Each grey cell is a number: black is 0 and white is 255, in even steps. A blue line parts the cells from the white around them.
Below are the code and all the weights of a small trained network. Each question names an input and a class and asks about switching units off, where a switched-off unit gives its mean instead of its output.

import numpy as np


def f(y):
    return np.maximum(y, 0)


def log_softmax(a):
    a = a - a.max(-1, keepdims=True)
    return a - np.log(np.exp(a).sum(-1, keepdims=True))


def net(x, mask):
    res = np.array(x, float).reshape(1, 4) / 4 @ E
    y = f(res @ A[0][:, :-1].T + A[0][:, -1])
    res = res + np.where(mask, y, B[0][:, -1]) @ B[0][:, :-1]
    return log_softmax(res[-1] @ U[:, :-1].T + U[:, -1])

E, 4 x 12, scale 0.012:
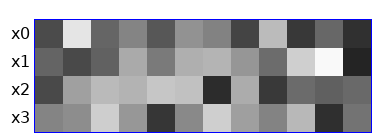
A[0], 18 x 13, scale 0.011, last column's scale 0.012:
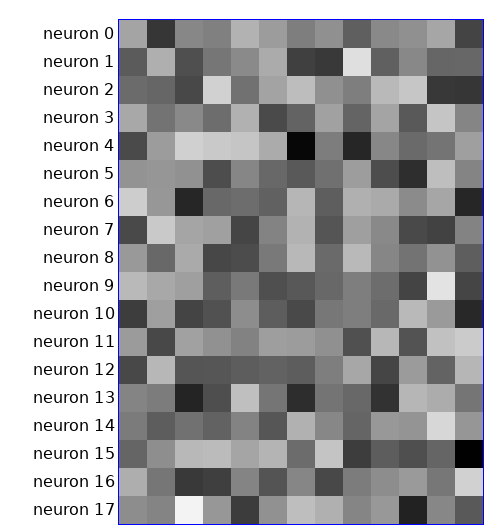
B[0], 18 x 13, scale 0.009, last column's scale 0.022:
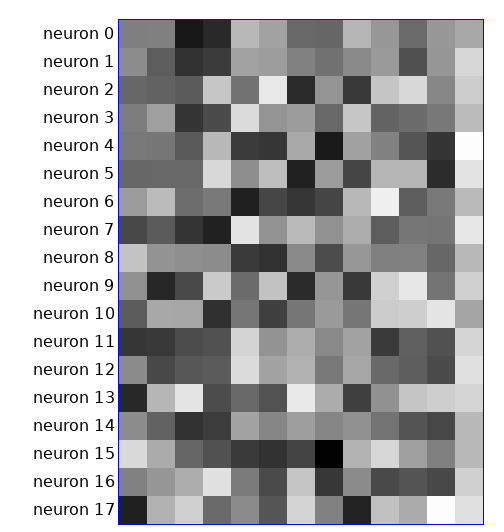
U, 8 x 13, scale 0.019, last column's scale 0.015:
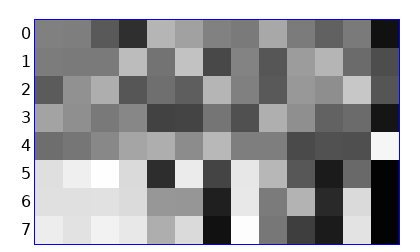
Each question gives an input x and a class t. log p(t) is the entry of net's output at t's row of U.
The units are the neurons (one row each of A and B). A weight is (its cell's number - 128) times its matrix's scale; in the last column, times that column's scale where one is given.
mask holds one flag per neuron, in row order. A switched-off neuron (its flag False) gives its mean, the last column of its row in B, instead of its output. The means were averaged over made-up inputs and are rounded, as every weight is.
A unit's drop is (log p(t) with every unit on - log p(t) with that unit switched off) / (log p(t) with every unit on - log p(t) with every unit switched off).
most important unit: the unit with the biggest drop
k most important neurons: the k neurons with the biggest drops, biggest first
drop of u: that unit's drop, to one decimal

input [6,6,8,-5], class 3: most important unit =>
neuron 4
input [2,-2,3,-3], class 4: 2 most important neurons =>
[neuron 17; neuron 6]
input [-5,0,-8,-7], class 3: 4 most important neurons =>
[neuron 6; neuron 17; neuron 16; neuron 14]
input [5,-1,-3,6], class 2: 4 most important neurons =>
[neuron 17; neuron 11; neuron 3; neuron 14]
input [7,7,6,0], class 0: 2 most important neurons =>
[neuron 7; neuron 5]
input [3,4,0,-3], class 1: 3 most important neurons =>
[neuron 2; neuron 7; neuron 11]
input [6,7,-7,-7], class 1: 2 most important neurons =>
[neuron 2; neuron 17]
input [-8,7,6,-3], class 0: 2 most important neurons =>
[neuron 0; neuron 11]
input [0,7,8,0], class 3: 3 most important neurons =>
[neuron 4; neuron 15; neuron 5]
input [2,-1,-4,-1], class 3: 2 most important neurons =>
[neuron 11; neuron 6]
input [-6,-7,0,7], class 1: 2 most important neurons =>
[neuron 9; neuron 5]
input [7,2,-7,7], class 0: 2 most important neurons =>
[neuron 7; neuron 13]
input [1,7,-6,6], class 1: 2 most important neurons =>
[neuron 2; neuron 13]
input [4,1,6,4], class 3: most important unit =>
neuron 15
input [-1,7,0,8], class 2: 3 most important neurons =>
[neuron 17; neuron 5; neuron 9]
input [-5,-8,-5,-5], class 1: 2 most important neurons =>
[neuron 9; neuron 5]
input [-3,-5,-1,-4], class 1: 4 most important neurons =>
[neuron 9; neuron 5; neuron 7; neuron 17]
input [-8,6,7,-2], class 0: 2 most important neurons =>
[neuron 0; neuron 11]
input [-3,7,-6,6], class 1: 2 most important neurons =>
[neuron 2; neuron 13]
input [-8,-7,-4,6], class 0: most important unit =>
neuron 3
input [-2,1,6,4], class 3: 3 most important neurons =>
[neuron 15; neuron 4; neuron 13]
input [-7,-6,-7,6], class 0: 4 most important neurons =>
[neuron 11; neuron 3; neuron 14; neuron 4]
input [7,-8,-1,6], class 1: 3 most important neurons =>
[neuron 5; neuron 9; neuron 11]
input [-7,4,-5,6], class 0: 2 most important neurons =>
[neuron 11; neuron 14]
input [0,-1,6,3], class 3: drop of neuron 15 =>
0.4
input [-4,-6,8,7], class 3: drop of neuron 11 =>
0.0
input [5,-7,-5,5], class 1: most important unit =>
neuron 5
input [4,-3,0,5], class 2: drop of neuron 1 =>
0.1
